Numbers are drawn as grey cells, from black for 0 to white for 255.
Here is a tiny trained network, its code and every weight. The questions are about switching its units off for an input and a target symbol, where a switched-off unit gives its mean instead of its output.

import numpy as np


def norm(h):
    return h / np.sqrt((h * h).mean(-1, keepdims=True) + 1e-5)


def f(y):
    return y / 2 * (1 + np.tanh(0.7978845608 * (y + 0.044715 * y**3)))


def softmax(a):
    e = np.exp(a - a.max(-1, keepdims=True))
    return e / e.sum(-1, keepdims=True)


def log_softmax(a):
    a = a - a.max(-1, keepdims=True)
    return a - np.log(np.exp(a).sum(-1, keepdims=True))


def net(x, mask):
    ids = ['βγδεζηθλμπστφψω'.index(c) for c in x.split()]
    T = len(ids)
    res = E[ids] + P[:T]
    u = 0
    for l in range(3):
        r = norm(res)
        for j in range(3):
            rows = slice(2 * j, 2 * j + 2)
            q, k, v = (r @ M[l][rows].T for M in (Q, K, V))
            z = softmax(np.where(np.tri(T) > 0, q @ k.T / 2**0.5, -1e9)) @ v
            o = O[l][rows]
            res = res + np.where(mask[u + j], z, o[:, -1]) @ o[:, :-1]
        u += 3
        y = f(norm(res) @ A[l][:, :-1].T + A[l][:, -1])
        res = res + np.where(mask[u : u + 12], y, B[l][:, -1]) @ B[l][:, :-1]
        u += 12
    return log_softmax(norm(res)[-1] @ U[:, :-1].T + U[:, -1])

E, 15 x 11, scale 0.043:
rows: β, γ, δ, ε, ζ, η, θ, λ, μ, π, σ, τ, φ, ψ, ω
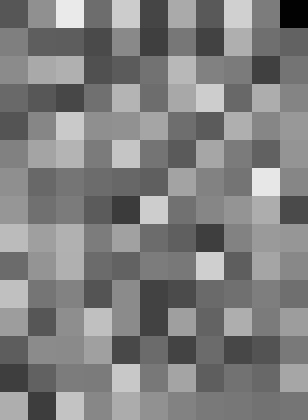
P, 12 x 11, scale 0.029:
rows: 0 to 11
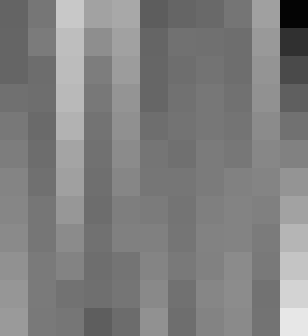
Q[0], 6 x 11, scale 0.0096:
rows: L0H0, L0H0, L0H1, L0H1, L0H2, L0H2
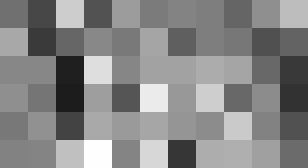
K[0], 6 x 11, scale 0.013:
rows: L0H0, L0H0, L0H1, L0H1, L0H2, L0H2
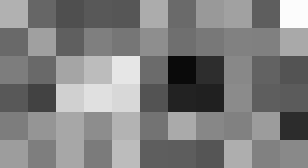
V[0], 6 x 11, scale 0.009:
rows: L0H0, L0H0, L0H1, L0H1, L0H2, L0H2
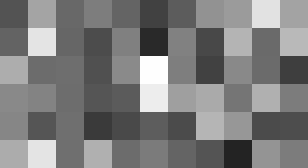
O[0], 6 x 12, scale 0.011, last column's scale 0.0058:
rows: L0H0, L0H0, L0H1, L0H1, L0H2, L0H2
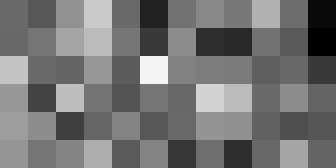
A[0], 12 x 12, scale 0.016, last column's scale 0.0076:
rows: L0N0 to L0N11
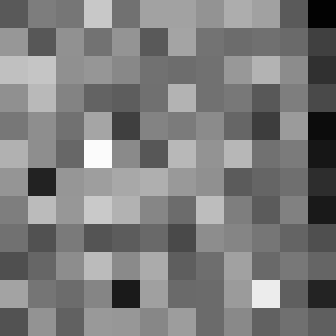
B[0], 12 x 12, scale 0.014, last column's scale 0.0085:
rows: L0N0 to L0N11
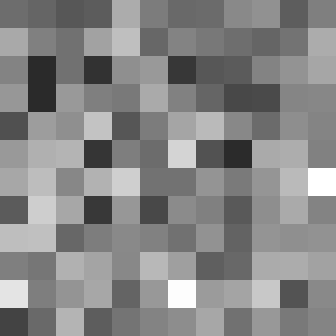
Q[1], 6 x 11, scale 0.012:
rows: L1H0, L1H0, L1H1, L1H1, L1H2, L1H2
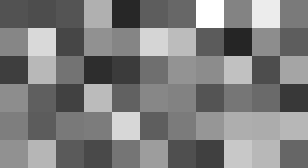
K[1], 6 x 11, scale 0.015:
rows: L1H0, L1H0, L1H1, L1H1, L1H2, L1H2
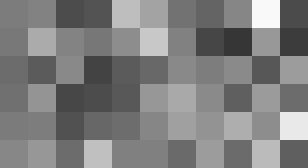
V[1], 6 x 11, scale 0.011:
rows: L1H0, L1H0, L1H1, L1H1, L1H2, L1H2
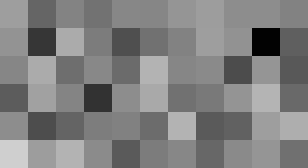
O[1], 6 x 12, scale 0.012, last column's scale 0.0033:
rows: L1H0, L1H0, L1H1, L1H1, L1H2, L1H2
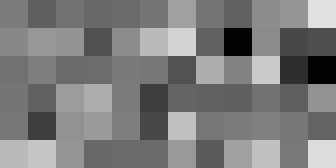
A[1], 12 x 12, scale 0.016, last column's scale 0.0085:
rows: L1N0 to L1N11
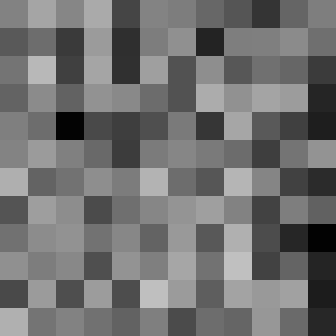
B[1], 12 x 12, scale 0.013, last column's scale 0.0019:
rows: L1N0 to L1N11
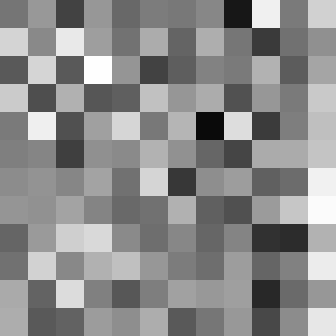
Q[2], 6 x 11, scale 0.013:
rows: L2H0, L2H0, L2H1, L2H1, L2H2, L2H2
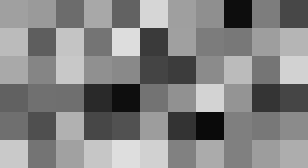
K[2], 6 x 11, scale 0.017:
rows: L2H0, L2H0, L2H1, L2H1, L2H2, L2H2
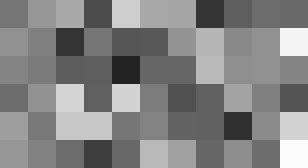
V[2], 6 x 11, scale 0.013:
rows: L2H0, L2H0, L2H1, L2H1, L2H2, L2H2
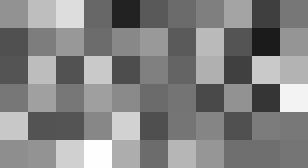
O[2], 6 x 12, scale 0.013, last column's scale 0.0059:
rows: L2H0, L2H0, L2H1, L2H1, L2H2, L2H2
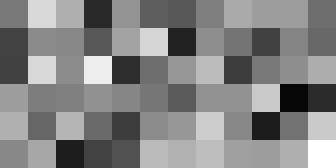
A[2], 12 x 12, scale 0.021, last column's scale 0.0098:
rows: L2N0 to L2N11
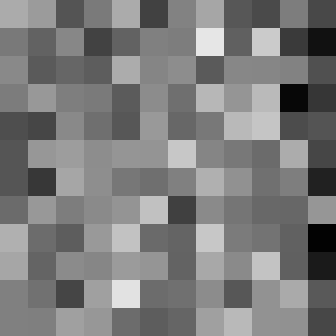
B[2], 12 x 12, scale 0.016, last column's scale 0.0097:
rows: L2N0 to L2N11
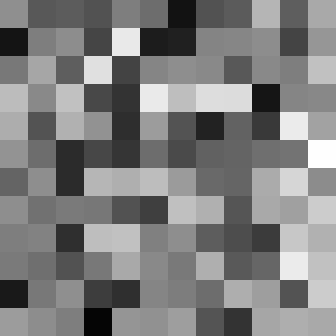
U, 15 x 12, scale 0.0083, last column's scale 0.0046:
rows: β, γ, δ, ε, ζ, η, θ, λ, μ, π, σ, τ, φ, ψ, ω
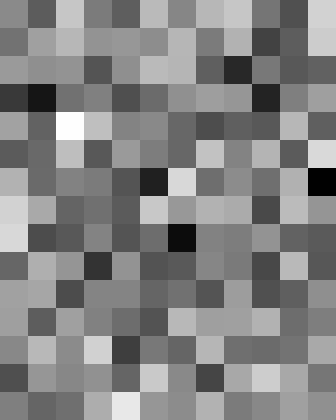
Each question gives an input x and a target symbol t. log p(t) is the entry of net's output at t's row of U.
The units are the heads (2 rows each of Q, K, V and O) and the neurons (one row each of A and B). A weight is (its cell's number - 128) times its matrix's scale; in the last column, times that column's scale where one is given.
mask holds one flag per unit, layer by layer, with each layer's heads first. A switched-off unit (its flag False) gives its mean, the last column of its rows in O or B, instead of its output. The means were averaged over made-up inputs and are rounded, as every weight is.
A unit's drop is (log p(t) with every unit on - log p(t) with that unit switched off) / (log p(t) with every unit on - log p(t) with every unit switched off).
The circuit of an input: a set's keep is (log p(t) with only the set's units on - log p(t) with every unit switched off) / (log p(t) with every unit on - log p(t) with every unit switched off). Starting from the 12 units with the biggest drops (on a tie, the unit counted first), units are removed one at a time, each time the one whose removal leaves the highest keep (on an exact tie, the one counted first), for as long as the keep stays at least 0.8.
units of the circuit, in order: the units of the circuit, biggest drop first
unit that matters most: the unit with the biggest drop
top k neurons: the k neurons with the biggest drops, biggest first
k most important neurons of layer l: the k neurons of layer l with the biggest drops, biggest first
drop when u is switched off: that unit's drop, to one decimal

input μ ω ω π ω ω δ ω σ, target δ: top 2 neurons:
(L0N3, L0N6)
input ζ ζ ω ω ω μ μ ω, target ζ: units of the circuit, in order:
(L2H2, L0N2)
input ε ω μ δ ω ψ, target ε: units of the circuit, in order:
(L2H0)
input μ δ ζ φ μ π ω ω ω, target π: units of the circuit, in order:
(L0H1, L2H0)
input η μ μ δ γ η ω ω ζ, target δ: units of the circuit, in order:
(L1H0, L0N3)
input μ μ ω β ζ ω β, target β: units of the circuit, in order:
(L2H1, L2N3, L0N6)
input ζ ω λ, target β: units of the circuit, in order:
(L2N3, L2N1)
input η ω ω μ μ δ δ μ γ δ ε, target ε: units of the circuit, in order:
(L2H0, L2N10)
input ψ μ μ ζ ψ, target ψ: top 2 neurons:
(L2N6, L2N10)
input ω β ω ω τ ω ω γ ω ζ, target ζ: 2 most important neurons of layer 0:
(L0N6, L0N9)
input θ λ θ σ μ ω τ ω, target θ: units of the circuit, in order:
(L2H0, L1H2)
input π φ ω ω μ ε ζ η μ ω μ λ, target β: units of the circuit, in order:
(L0N10, L2N3, L2N1, L2H1)
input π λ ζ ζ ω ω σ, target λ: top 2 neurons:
(L0N6, L0N10)
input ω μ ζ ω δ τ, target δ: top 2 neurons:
(L0N5, L0N3)
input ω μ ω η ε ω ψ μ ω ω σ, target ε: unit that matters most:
L2H0
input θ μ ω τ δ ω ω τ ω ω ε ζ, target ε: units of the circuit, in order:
(L2H0, L1H2)
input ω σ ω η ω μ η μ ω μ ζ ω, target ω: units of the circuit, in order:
(L2H1, L0N6, L2N8)
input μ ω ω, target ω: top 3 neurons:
(L0N6, L2N8, L2N5)
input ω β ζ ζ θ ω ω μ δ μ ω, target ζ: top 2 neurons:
(L0N2, L1N9)
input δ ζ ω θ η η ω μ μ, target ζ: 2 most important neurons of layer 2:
(L2N5, L2N7)
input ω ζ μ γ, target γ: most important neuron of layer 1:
(L1N8)
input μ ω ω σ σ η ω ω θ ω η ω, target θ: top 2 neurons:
(L0N10, L0N7)
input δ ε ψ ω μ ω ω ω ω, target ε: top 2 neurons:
(L2N10, L2N5)
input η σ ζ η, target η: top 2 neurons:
(L0N7, L0N6)
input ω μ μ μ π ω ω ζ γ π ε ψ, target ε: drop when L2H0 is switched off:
0.1
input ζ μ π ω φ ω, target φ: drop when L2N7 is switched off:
0.0
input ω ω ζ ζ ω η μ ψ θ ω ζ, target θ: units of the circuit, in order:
(L2H0)
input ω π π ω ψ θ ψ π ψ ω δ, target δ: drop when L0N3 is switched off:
0.2
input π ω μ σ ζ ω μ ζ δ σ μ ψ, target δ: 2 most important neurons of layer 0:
(L0N3, L0N6)
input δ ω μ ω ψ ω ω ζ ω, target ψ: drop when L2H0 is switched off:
-0.1
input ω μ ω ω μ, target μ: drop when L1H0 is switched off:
0.2
